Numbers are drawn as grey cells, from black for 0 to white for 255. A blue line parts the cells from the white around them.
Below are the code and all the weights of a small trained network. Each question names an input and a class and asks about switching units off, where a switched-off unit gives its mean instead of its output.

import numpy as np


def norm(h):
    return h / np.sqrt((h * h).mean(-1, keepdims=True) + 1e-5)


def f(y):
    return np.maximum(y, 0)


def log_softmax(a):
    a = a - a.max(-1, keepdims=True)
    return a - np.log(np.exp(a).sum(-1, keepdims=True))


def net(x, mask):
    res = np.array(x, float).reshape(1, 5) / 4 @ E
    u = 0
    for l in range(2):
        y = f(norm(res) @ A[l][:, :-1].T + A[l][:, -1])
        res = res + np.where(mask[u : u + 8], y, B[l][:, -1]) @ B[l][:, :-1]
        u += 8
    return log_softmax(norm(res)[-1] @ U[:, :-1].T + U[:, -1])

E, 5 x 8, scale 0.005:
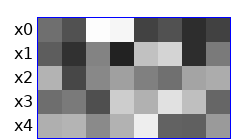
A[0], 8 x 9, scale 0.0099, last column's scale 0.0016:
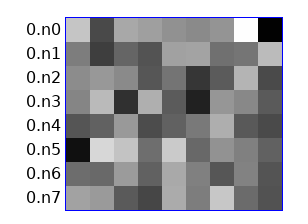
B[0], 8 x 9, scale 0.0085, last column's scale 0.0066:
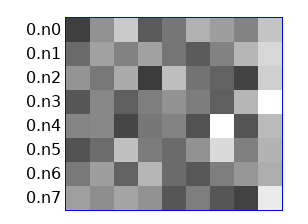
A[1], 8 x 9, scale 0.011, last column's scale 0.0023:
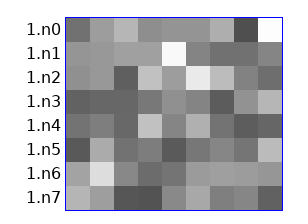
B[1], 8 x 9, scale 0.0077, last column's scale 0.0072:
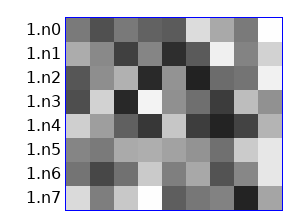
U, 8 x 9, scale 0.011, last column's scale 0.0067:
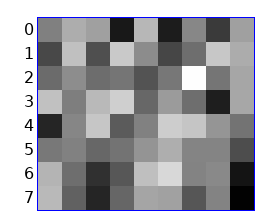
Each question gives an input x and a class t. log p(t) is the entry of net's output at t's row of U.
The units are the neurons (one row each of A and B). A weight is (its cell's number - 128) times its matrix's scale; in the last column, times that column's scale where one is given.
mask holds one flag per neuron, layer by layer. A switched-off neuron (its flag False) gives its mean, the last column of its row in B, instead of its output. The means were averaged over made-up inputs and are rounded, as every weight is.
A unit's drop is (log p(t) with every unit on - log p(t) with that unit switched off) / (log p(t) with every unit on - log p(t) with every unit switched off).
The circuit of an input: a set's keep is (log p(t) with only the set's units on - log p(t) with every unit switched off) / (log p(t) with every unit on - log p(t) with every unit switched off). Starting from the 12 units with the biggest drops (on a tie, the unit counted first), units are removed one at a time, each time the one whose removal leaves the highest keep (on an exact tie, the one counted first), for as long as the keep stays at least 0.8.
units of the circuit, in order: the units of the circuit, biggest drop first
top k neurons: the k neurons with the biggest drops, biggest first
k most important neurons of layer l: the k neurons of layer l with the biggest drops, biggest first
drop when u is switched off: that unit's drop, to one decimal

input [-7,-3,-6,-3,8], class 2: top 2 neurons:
1.n1; 0.n5
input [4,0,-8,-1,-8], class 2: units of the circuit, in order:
0.n4
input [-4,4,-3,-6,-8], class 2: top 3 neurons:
0.n4; 1.n2; 1.n4
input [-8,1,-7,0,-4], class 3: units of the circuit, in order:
1.n7; 0.n7
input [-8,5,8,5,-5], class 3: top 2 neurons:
1.n7; 0.n7
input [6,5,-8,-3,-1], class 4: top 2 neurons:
0.n5; 0.n3
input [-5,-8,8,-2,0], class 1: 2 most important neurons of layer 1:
1.n0; 1.n6
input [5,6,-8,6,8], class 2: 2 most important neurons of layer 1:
1.n1; 1.n0
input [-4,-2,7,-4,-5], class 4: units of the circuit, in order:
0.n0; 1.n1
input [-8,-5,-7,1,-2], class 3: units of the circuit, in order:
0.n7; 1.n7
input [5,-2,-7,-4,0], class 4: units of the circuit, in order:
0.n5; 0.n7; 1.n0
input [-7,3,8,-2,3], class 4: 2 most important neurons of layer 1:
1.n4; 1.n0
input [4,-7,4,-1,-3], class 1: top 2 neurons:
0.n3; 1.n0
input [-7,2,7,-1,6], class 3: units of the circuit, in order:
1.n7
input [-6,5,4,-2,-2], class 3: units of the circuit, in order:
0.n7; 1.n7
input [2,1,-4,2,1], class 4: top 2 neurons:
0.n5; 1.n1
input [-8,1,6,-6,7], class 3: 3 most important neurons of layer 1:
1.n7; 1.n2; 1.n6
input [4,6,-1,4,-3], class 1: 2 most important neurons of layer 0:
0.n1; 0.n7
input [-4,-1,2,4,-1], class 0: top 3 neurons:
1.n2; 0.n2; 1.n4
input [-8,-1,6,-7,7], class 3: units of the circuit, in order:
1.n7; 0.n7
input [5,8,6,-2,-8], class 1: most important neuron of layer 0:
0.n1
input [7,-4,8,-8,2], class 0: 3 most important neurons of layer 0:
0.n2; 0.n7; 0.n5
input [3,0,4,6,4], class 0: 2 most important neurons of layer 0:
0.n2; 0.n5
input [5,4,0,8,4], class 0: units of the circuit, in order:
1.n4; 1.n2
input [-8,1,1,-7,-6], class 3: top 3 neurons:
1.n7; 1.n2; 0.n7
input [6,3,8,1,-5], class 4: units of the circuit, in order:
0.n0; 0.n7
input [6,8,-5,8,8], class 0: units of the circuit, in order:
1.n4; 1.n6
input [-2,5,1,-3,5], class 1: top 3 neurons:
0.n6; 0.n1; 0.n4
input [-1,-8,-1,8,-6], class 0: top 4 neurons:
1.n2; 1.n4; 0.n1; 0.n6
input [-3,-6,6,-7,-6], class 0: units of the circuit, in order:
0.n2
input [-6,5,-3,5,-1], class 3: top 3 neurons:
1.n7; 0.n7; 0.n3
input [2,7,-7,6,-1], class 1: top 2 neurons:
0.n1; 1.n3
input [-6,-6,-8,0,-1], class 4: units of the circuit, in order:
0.n5; 1.n1
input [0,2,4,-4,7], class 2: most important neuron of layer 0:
0.n6
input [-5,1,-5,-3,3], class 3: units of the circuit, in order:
0.n7; 1.n2
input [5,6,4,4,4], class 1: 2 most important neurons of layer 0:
0.n7; 0.n4
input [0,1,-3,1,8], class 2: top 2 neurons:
1.n1; 0.n0
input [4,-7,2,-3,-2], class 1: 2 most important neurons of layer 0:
0.n3; 0.n7
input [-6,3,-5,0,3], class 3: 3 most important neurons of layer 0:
0.n7; 0.n0; 0.n3
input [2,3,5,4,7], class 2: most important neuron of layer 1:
1.n1
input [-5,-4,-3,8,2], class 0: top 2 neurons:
1.n2; 1.n4
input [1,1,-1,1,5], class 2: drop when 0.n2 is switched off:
-0.1
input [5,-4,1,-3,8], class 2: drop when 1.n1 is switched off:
0.6
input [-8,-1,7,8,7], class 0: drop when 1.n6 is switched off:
-0.1
